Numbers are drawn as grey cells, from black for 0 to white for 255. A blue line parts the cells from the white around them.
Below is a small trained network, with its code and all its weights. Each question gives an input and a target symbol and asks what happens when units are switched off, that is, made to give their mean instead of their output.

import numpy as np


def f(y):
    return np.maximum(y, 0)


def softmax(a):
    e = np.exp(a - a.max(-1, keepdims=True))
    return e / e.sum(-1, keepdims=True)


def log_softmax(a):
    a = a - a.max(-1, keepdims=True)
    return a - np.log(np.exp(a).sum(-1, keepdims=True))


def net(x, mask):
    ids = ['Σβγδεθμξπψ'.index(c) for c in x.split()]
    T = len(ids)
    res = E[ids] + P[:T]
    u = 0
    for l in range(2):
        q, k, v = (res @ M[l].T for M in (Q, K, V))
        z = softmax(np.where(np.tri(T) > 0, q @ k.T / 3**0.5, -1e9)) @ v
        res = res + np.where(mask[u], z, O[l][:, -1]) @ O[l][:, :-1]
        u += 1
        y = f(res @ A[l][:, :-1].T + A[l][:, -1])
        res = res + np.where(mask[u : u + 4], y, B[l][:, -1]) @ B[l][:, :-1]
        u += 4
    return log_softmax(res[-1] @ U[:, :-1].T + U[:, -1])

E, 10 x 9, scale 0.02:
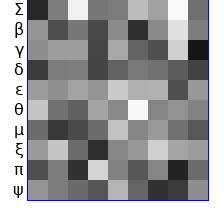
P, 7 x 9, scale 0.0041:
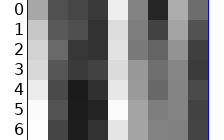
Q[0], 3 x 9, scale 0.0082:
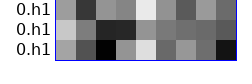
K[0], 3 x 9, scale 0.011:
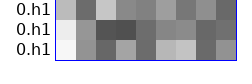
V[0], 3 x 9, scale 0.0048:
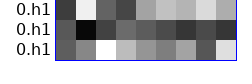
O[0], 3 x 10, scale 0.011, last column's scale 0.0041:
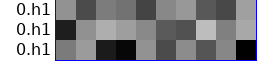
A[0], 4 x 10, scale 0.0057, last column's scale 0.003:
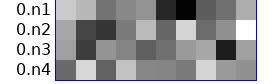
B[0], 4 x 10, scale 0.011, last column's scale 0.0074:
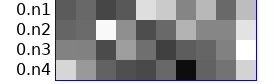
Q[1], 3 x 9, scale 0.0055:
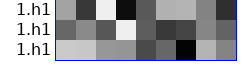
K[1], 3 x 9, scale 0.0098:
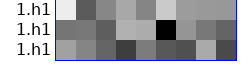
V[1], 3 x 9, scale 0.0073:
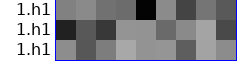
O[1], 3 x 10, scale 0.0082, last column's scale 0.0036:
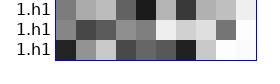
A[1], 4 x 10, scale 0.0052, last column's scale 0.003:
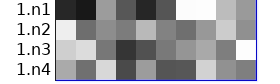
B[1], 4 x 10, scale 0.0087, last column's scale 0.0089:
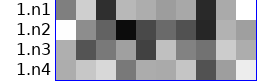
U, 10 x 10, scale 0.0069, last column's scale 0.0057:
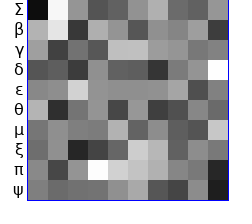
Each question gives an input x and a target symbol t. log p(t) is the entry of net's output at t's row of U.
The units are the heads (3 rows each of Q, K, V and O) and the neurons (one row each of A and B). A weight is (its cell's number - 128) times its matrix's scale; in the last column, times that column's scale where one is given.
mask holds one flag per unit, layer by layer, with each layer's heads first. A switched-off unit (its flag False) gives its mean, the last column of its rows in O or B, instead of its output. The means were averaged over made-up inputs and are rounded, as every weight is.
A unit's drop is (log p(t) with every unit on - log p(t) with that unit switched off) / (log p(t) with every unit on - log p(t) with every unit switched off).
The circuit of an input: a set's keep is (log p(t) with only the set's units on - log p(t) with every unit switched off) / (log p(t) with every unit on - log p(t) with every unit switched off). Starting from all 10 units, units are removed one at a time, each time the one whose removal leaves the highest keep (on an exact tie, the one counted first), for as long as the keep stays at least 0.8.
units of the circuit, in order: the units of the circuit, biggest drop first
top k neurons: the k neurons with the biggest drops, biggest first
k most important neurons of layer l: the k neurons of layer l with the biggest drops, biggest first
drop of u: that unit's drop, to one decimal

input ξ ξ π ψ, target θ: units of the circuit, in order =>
(0.h1)
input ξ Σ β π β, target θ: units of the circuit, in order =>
(0.h1, 1.h1)
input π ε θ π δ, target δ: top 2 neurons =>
(1.n4, 0.n2)
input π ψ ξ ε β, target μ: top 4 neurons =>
(0.n4, 0.n2, 0.n3, 1.n2)
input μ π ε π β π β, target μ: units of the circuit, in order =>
(1.h1, 0.h1, 0.n2)
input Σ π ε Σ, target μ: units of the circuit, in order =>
(1.h1, 0.h1, 0.n3)
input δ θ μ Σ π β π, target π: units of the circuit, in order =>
(0.n4, 1.h1)
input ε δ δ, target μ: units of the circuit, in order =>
(1.h1, 0.h1, 0.n2)
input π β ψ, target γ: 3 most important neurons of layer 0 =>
(0.n1, 0.n2, 0.n3)
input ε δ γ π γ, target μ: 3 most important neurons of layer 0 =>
(0.n4, 0.n2, 0.n3)
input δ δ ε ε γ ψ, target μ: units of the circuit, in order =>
(1.h1, 0.n2, 0.h1)
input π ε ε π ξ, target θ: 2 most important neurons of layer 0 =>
(0.n1, 0.n2)
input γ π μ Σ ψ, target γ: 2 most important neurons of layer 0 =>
(0.n1, 0.n2)
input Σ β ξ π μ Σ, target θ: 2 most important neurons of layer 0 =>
(0.n1, 0.n3)
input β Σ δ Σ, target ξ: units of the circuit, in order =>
(0.h1)
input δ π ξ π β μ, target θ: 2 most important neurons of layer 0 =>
(0.n3, 0.n1)
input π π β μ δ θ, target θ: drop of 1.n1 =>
0.2
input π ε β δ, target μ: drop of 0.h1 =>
0.7
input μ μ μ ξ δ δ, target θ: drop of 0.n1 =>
0.1
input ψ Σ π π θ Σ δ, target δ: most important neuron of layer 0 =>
(0.n2)
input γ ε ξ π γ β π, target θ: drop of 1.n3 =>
-0.1
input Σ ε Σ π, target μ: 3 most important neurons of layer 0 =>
(0.n2, 0.n3, 0.n4)
